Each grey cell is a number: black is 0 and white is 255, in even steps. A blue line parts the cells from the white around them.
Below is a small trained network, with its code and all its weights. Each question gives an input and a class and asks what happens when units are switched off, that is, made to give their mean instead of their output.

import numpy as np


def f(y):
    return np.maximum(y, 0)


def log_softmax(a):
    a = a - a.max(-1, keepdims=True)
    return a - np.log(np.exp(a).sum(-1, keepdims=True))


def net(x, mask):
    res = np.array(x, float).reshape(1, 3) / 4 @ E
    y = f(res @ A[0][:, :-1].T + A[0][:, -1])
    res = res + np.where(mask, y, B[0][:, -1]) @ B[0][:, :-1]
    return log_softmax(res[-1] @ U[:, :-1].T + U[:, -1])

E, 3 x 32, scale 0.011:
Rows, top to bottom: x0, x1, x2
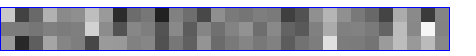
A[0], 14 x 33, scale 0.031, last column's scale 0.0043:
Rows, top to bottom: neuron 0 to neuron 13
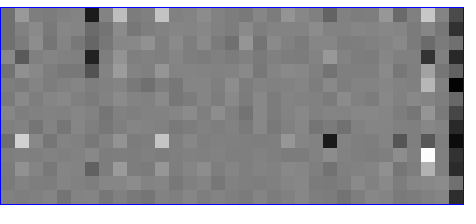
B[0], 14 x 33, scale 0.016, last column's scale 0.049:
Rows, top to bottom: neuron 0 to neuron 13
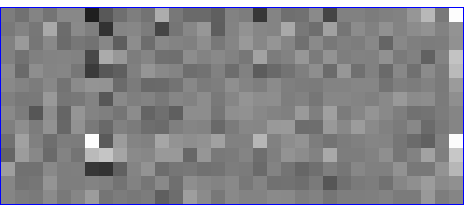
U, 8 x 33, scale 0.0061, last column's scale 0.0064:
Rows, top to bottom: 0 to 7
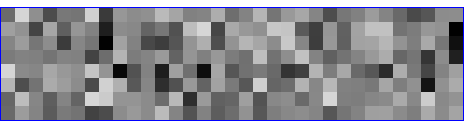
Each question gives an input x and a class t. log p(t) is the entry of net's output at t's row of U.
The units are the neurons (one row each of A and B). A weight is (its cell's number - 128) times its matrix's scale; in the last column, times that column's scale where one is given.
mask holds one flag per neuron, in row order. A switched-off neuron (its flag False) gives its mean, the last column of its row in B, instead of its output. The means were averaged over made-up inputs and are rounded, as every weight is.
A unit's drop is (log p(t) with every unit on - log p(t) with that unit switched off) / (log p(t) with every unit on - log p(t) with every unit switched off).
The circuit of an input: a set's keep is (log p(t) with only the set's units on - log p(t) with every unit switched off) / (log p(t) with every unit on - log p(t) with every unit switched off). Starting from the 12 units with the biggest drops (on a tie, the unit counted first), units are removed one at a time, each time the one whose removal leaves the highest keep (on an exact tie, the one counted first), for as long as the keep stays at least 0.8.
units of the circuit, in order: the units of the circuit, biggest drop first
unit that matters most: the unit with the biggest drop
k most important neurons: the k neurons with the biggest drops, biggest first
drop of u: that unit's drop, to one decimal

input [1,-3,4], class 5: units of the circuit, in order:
neuron 0; neuron 9
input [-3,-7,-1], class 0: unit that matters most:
neuron 9
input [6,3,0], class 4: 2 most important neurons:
neuron 9; neuron 0
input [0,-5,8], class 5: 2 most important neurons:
neuron 3; neuron 9
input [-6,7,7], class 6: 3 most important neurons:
neuron 10; neuron 5; neuron 3
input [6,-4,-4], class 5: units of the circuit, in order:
neuron 9; neuron 0
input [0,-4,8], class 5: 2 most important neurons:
neuron 3; neuron 9
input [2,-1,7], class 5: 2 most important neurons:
neuron 0; neuron 9
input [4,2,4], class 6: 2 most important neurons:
neuron 0; neuron 9
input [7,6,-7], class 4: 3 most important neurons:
neuron 9; neuron 10; neuron 0
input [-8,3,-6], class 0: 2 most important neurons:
neuron 9; neuron 3
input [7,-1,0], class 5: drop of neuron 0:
0.5
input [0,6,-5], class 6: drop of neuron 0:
0.2
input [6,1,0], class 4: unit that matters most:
neuron 9
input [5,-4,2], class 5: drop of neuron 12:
0.0
